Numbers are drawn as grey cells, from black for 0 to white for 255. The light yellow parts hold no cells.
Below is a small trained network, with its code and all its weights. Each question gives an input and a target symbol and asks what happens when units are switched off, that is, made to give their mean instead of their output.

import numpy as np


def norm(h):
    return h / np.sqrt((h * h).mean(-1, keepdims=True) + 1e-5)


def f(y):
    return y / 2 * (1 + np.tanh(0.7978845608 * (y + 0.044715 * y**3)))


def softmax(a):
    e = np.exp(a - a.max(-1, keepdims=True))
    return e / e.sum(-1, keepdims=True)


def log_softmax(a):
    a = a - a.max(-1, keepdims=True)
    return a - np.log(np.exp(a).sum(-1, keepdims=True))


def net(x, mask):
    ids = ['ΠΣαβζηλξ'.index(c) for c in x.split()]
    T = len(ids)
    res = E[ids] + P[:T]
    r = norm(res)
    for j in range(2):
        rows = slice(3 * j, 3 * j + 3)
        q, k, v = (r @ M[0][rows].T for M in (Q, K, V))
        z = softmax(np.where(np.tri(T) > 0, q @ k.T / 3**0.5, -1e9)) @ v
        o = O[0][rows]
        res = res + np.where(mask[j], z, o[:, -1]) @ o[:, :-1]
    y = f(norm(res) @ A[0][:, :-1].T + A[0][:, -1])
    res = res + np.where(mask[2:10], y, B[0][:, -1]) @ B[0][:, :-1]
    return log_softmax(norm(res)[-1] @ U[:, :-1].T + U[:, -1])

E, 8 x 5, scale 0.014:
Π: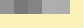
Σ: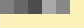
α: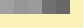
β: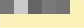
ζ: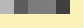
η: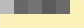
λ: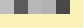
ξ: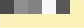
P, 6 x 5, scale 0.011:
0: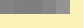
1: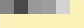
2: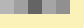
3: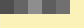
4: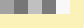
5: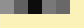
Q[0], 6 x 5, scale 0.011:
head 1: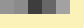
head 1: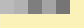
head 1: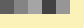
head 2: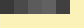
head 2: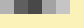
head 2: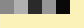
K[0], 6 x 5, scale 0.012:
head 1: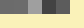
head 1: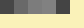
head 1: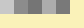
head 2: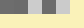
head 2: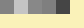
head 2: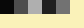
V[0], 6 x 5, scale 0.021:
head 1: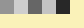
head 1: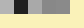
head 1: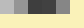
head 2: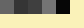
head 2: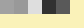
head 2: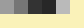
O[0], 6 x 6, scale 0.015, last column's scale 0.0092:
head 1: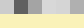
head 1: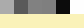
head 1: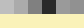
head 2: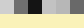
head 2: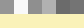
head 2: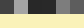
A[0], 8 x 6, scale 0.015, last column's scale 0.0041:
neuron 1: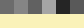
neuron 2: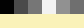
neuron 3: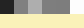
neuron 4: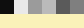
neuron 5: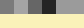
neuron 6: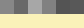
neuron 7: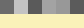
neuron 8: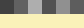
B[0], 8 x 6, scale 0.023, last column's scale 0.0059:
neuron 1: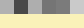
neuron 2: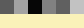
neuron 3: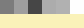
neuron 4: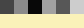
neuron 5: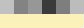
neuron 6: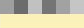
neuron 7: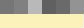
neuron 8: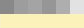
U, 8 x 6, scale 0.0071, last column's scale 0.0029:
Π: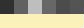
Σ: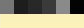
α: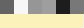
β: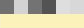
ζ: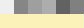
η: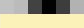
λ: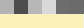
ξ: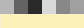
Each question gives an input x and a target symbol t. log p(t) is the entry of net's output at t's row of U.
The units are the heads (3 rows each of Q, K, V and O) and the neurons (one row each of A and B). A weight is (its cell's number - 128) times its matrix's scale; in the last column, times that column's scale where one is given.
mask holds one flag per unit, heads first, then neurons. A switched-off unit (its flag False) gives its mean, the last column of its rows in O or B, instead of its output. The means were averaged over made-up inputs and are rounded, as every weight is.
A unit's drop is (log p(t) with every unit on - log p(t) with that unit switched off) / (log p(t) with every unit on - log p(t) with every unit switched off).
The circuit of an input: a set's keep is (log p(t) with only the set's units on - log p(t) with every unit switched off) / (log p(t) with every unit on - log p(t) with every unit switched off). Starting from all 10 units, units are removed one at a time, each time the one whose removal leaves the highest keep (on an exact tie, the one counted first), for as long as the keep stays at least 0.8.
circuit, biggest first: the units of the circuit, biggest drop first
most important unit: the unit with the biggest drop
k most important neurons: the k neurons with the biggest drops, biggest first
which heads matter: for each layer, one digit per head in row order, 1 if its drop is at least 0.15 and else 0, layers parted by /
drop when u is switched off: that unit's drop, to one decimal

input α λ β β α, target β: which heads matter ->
01
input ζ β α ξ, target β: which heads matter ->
11
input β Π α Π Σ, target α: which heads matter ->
01
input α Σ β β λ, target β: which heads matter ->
11
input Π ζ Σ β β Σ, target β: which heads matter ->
10
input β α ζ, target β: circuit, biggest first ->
(head 1)
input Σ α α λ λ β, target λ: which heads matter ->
00
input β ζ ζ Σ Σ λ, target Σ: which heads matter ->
01
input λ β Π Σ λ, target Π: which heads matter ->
01
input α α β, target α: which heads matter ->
01
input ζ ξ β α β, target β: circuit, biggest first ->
(head 2; neuron 3)
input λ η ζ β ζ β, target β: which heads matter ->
10
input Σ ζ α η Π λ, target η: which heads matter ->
11
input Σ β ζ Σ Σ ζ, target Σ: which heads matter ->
01
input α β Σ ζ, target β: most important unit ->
head 1
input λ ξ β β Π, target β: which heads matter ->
01
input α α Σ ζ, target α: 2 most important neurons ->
(neuron 4; neuron 3)
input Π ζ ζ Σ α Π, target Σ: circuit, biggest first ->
(head 2; head 1)
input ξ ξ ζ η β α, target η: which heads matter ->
10
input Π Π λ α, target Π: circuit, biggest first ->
(head 2)
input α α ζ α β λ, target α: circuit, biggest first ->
(head 2; head 1)
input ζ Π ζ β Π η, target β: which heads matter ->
10
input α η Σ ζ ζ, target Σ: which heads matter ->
01
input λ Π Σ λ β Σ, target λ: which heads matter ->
01
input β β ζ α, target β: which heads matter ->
11
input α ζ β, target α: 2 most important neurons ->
(neuron 4; neuron 5)
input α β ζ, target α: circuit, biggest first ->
(head 2)
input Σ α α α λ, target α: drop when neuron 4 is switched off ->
0.3
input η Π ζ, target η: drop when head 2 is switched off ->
0.4
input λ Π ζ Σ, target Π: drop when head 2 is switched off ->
0.4
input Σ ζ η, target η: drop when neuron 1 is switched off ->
-0.1
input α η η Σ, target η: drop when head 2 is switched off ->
0.2
